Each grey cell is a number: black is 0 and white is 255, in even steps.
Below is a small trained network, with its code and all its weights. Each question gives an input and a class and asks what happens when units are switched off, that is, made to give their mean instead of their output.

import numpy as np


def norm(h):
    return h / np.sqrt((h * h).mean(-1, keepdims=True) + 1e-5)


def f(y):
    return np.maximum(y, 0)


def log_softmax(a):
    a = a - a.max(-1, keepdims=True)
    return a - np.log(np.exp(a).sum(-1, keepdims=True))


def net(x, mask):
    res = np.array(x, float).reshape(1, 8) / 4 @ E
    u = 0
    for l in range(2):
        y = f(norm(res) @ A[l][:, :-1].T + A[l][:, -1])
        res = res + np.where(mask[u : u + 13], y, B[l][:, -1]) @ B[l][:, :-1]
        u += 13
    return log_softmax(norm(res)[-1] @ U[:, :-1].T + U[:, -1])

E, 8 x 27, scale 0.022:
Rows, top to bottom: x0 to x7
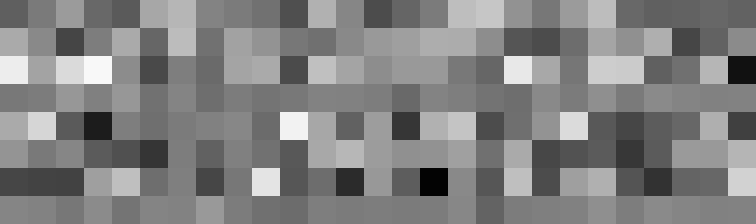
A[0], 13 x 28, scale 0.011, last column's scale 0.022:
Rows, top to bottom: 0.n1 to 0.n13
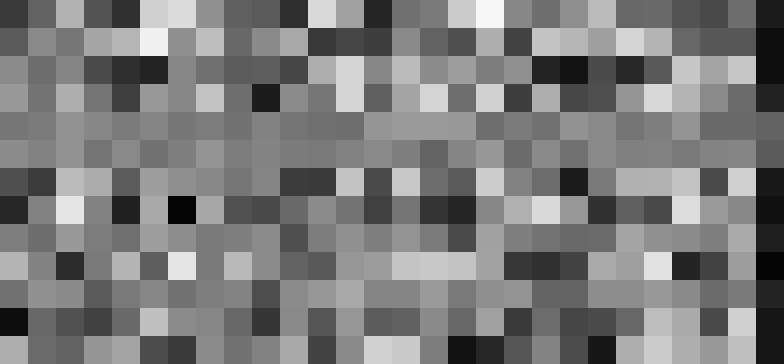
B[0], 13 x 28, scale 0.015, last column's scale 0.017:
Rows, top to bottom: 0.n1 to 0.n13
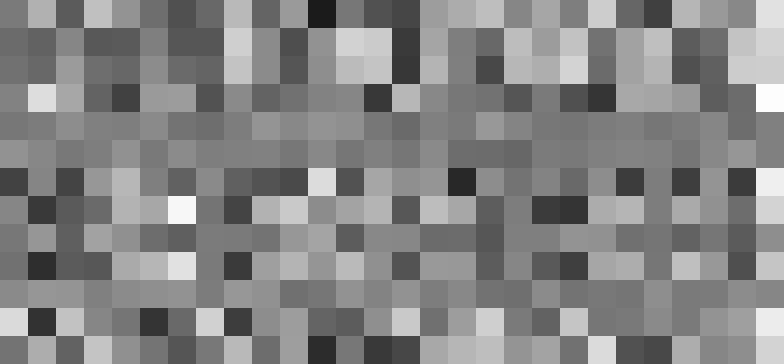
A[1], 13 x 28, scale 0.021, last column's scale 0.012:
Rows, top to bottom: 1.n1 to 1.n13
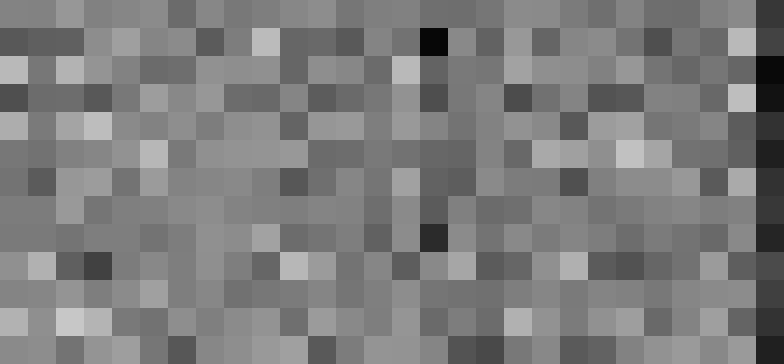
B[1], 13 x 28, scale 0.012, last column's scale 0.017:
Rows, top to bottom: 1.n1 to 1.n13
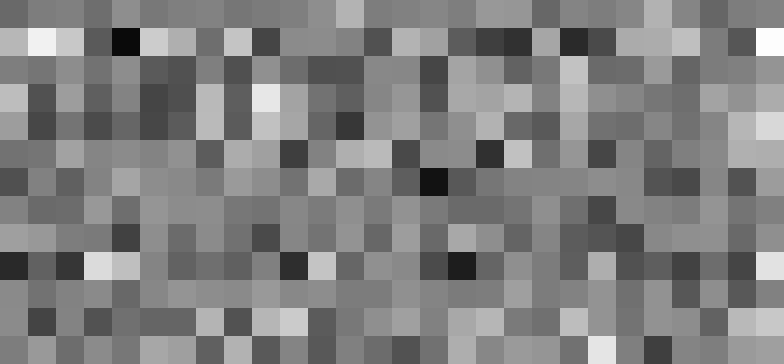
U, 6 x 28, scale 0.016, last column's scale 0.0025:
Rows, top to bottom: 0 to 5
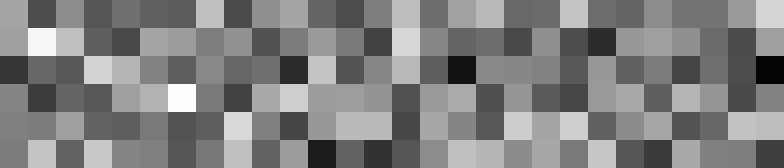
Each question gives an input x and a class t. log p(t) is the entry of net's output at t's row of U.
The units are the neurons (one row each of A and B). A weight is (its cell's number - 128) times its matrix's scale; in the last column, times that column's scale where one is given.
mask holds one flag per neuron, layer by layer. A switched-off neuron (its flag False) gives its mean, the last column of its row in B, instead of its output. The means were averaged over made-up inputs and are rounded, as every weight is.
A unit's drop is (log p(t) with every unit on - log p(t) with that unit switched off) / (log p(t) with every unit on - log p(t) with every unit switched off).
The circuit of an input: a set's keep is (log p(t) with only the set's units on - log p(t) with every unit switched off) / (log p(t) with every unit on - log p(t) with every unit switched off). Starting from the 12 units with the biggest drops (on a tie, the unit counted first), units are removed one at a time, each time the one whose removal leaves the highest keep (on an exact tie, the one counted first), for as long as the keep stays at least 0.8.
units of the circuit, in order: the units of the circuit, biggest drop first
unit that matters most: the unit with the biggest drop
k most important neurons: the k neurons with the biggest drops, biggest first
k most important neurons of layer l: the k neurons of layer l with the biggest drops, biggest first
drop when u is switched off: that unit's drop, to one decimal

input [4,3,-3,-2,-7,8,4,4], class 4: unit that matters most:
0.n3
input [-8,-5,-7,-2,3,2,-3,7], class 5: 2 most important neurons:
[0.n13, 1.n5]
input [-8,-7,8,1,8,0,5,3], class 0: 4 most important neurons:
[1.n12, 0.n7, 0.n1, 0.n13]
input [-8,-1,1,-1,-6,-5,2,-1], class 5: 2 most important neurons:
[0.n13, 1.n10]
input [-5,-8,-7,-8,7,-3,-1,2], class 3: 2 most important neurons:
[0.n8, 0.n7]
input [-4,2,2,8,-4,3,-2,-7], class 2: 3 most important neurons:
[0.n7, 0.n1, 1.n2]
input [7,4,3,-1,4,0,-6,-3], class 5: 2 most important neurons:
[0.n1, 1.n2]
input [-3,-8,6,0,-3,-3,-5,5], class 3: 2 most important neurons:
[0.n8, 0.n12]
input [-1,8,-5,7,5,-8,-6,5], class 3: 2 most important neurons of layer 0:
[0.n10, 0.n3]
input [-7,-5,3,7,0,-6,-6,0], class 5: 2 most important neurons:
[0.n13, 1.n2]
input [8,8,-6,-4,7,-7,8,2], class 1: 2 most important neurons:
[1.n2, 0.n8]
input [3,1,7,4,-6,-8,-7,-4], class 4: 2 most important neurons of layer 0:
[0.n2, 0.n12]
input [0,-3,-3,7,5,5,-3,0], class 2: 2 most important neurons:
[1.n10, 0.n2]
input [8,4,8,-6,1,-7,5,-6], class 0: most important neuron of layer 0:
[0.n13]
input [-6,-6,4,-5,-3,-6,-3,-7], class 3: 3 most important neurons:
[0.n8, 0.n3, 0.n1]
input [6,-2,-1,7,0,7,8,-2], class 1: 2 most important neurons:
[1.n2, 0.n2]
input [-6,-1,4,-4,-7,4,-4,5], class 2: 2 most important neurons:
[0.n7, 0.n1]
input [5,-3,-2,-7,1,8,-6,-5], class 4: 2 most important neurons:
[0.n3, 1.n2]
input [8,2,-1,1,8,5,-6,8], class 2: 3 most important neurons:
[1.n10, 0.n13, 1.n2]
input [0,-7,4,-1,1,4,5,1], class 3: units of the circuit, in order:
[0.n8]
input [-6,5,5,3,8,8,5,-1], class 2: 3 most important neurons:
[1.n10, 0.n2, 0.n12]
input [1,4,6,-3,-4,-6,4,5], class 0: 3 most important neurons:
[1.n5, 0.n3, 1.n12]
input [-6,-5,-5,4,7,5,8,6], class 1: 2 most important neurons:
[1.n2, 0.n7]
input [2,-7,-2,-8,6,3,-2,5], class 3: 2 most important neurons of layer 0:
[0.n8, 0.n7]
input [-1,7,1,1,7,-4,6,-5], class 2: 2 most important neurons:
[1.n10, 0.n8]
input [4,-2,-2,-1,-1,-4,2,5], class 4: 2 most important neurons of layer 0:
[0.n2, 0.n13]
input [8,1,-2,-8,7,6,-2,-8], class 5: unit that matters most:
0.n1
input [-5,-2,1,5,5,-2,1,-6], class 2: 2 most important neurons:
[1.n10, 0.n1]
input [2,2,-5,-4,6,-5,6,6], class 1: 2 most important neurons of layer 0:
[0.n7, 0.n4]
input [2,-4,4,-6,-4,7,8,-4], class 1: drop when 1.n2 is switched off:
1.1
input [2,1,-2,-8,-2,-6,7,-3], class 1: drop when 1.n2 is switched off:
1.2
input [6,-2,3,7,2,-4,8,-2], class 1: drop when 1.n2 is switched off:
0.9
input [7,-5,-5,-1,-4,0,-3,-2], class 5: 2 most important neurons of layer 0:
[0.n1, 0.n10]
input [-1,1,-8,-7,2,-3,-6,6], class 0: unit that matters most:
0.n12
